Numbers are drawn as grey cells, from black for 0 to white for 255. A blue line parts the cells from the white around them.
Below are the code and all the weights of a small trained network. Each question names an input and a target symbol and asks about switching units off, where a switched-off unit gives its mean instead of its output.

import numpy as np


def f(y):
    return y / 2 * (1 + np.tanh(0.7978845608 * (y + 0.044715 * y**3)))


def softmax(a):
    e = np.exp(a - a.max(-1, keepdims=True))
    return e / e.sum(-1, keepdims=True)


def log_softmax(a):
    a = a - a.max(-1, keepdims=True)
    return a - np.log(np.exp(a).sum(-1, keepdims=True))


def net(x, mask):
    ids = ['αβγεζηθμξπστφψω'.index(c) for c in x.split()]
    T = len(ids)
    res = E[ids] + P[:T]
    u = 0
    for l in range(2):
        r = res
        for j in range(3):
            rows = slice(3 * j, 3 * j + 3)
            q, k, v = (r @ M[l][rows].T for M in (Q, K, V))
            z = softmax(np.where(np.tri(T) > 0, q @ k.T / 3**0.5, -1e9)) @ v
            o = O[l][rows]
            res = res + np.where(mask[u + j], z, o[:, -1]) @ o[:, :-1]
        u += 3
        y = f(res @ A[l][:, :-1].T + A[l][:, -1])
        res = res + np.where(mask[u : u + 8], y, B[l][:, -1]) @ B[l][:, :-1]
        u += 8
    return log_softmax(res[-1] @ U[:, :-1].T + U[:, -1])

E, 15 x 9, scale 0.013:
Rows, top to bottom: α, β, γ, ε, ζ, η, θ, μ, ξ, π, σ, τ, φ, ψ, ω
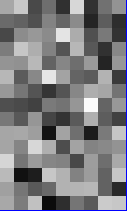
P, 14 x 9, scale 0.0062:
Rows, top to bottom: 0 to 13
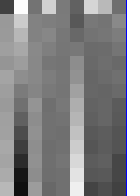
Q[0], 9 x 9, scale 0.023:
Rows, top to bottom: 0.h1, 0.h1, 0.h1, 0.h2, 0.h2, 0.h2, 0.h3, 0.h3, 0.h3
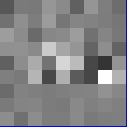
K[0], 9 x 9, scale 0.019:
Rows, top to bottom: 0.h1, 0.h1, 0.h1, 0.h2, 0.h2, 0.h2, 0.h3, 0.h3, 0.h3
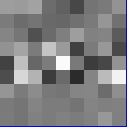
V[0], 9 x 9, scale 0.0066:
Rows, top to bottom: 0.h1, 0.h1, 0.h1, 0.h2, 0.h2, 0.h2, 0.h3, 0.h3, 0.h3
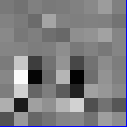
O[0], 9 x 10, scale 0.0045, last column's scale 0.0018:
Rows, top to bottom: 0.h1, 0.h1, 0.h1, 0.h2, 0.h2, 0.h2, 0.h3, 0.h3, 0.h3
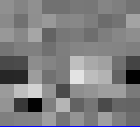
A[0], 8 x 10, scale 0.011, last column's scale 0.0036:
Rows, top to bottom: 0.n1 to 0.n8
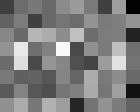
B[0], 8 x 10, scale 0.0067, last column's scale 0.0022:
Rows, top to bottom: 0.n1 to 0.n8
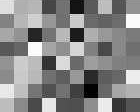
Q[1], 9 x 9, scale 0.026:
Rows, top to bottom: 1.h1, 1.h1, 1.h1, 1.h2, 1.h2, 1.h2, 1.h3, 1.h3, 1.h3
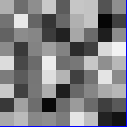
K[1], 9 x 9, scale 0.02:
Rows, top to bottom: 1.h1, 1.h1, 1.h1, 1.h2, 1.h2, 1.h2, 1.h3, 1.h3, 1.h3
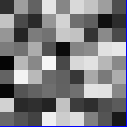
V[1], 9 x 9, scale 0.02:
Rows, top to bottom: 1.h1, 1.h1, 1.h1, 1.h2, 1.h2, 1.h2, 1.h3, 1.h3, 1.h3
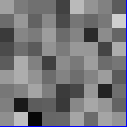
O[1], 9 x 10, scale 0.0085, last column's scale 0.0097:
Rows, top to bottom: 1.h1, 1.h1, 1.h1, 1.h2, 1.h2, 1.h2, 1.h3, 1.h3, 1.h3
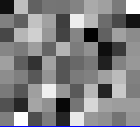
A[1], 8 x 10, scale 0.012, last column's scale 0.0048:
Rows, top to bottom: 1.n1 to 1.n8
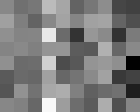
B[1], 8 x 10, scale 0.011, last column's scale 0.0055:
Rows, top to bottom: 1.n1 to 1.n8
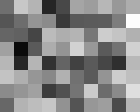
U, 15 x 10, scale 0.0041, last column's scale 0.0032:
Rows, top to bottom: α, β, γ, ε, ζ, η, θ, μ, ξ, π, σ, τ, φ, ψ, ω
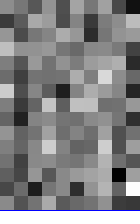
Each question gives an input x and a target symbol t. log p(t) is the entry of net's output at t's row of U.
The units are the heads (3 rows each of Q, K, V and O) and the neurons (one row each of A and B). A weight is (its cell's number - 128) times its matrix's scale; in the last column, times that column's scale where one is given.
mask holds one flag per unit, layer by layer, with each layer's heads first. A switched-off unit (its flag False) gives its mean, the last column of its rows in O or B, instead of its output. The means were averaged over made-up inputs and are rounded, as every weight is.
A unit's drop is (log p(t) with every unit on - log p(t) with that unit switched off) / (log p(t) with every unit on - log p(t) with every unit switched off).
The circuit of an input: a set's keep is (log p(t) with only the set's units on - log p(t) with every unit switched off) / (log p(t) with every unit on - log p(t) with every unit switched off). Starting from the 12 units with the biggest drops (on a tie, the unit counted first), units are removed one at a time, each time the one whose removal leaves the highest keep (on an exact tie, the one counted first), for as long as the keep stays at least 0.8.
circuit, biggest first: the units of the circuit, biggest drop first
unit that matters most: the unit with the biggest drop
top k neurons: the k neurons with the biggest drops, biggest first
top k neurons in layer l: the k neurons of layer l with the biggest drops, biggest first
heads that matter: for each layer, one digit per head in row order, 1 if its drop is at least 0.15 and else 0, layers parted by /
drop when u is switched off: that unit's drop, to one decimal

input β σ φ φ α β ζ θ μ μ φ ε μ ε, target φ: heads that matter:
000 / 010
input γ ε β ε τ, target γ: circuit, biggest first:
[1.h3]
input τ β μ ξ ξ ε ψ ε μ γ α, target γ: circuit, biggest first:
[1.h1; 1.h3]
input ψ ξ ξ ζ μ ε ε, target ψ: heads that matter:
010 / 100
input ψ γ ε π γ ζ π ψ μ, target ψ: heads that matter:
000 / 100
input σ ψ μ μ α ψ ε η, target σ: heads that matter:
000 / 010
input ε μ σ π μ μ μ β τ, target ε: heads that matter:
000 / 001
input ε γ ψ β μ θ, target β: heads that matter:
000 / 100
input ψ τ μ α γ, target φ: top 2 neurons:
[0.n4; 1.n1]
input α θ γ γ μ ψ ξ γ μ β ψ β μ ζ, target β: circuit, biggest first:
[1.h1; 0.h3]
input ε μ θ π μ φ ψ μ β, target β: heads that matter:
000 / 101
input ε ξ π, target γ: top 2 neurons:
[0.n5; 0.n4]
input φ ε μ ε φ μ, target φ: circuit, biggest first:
[1.h2; 1.h1]
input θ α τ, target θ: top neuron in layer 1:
[1.n5]
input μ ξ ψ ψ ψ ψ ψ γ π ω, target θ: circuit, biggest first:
[1.h2; 1.h1; 1.n5]
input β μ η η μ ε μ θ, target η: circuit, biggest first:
[1.h2; 0.n8]
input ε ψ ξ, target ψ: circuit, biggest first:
[1.h1; 0.h2]
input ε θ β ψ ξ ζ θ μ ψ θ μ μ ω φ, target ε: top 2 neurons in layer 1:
[1.n8; 1.n7]
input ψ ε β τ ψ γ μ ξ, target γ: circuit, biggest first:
[1.h1; 1.h3; 0.h3]
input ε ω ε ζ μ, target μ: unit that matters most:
0.h3
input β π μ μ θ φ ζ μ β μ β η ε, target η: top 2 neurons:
[0.n8; 1.n4]
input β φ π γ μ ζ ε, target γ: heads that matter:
000 / 101
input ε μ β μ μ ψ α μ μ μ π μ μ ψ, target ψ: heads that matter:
000 / 100
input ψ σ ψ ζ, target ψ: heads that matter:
010 / 100
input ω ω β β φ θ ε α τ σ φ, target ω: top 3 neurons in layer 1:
[1.n5; 1.n8; 1.n2]
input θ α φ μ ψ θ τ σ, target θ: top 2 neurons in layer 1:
[1.n5; 1.n6]
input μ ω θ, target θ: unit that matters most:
1.h2
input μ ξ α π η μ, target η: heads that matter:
000 / 011
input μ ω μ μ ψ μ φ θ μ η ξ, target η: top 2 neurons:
[0.n8; 1.n4]
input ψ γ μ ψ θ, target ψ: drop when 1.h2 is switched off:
0.1
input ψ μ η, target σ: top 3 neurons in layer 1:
[1.n8; 1.n3; 1.n6]
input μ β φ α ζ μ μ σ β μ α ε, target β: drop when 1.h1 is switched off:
1.3
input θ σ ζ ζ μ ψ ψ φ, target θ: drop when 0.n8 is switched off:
0.0
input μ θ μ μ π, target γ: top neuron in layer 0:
[0.n5]
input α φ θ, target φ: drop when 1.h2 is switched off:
0.7
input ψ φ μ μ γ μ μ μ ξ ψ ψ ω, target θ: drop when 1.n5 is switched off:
0.3
